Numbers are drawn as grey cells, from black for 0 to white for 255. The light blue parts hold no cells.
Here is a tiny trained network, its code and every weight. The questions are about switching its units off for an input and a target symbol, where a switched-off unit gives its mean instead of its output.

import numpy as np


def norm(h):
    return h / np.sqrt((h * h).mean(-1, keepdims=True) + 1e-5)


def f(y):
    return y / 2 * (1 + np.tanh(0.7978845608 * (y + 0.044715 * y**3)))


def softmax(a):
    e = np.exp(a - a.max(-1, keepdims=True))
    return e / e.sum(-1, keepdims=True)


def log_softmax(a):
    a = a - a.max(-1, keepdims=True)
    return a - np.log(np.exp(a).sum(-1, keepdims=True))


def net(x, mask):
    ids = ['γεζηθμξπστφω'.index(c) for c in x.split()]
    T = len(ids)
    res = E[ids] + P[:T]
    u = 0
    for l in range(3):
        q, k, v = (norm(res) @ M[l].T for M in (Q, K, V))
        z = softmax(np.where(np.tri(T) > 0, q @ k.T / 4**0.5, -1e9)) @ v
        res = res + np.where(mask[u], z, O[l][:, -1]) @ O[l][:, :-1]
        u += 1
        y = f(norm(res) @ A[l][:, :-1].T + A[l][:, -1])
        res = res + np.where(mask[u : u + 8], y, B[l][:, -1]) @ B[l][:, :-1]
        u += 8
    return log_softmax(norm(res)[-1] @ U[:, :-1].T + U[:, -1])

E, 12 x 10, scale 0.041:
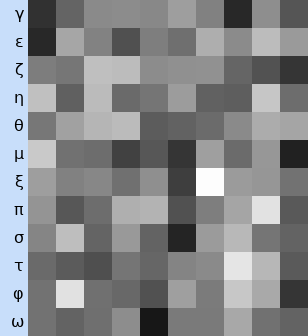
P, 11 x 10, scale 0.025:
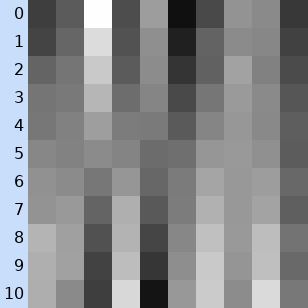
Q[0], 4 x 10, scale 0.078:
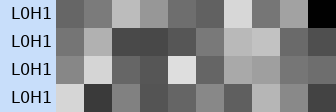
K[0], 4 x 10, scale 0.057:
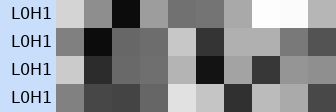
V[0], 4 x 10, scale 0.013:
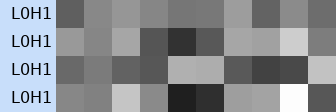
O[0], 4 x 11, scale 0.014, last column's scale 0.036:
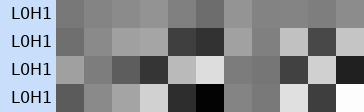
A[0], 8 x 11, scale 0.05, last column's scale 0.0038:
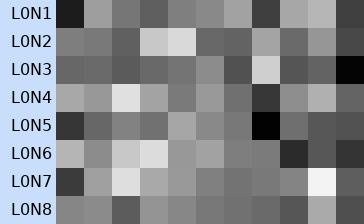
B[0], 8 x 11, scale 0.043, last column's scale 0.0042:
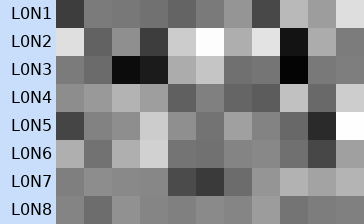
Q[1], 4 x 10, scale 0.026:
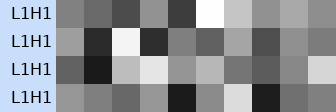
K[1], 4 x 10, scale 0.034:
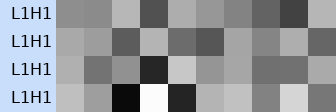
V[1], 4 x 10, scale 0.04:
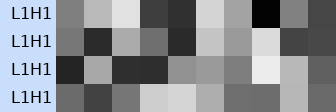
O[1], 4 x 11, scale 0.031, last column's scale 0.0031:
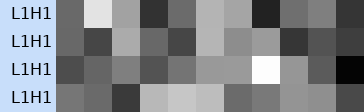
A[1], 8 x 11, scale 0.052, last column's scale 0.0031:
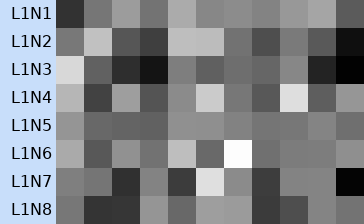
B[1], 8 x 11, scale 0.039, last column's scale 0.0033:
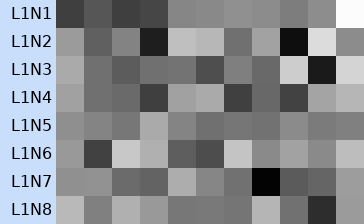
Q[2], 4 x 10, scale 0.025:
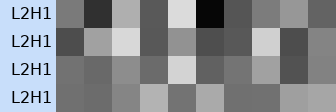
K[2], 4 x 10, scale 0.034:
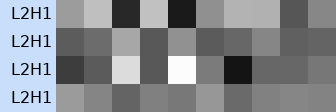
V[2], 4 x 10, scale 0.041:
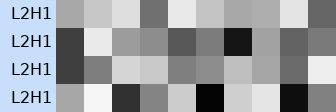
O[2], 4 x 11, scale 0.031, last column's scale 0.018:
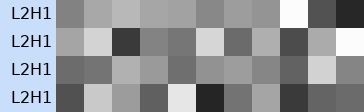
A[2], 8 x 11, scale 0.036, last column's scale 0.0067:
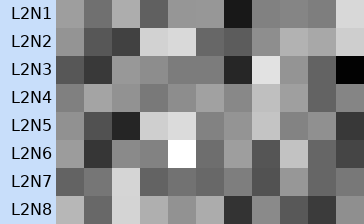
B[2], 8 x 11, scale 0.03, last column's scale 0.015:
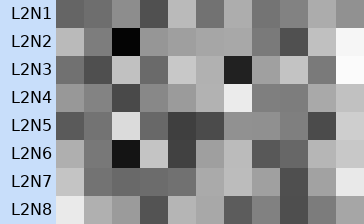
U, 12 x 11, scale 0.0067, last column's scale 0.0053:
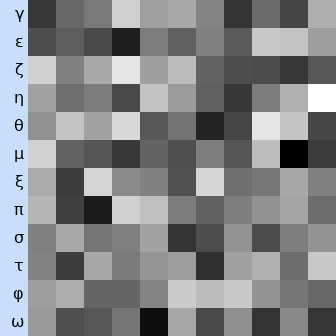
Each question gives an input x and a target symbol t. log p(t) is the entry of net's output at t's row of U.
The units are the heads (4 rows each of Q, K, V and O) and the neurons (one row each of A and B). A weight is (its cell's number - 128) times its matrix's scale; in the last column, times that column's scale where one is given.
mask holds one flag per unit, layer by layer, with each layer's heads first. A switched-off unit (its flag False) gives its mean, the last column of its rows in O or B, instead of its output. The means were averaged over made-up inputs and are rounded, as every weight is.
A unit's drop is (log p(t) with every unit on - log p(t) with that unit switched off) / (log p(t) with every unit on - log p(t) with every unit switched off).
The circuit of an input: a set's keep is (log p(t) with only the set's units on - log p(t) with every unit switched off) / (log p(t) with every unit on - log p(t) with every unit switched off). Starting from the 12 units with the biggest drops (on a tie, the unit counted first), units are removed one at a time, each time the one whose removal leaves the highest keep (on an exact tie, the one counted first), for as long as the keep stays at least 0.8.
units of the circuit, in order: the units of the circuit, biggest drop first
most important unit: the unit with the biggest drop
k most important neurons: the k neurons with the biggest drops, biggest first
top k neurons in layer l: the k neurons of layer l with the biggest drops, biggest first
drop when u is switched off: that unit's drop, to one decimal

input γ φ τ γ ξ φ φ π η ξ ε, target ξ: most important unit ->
L2H1
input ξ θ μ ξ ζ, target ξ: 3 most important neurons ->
(L1N6 L2N7 L0N4)
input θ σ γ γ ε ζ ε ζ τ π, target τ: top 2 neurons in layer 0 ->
(L0N4 L0N1)
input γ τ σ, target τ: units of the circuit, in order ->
(L1H1 L2N3)
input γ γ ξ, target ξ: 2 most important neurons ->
(L1N6 L2N7)
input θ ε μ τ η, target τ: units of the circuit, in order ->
(L1H1 L2N3)
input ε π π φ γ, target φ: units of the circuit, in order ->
(L2H1 L1H1)
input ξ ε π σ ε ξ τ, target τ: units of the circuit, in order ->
(L1H1 L2N3)
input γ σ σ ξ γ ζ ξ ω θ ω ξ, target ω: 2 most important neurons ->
(L0N4 L0N1)
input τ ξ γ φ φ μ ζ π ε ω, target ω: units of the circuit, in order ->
(L2H1 L1H1 L0N4)
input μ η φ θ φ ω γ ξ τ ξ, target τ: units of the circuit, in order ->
(L1H1 L2N3 L0N4)
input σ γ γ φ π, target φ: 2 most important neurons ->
(L2N5 L2N4)
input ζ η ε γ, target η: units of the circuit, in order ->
(L1H1 L0H1)
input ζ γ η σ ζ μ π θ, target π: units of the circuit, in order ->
(L1H1 L2N2)
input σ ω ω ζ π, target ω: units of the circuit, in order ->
(L2H1)
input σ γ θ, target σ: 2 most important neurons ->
(L0N1 L0N4)
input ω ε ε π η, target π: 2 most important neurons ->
(L2N2 L2N6)
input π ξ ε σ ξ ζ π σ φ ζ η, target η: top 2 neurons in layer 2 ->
(L2N1 L2N8)
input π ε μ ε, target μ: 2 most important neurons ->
(L0N1 L1N3)
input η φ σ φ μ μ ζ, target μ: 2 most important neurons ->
(L1N3 L0N5)
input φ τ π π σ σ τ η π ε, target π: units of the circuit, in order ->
(L1H1)
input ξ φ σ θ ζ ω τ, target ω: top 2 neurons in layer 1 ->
(L1N3 L1N6)
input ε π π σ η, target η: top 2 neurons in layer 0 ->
(L0N4 L0N7)
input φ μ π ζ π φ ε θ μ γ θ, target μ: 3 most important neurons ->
(L0N4 L1N3 L0N5)
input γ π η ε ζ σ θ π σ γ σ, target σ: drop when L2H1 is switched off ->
0.7
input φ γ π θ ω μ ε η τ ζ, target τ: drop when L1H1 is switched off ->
0.9
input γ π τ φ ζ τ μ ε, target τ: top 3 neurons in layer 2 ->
(L2N3 L2N2 L2N6)
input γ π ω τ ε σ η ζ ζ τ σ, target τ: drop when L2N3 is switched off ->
0.4
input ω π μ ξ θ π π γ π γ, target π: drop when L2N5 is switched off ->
-0.1
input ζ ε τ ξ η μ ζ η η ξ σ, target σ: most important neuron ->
(L0N4)
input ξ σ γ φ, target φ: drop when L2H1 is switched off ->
0.1
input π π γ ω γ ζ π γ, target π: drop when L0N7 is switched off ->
0.0
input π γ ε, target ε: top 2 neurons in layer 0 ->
(L0N1 L0N7)
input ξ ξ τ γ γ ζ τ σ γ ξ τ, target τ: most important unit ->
L1H1
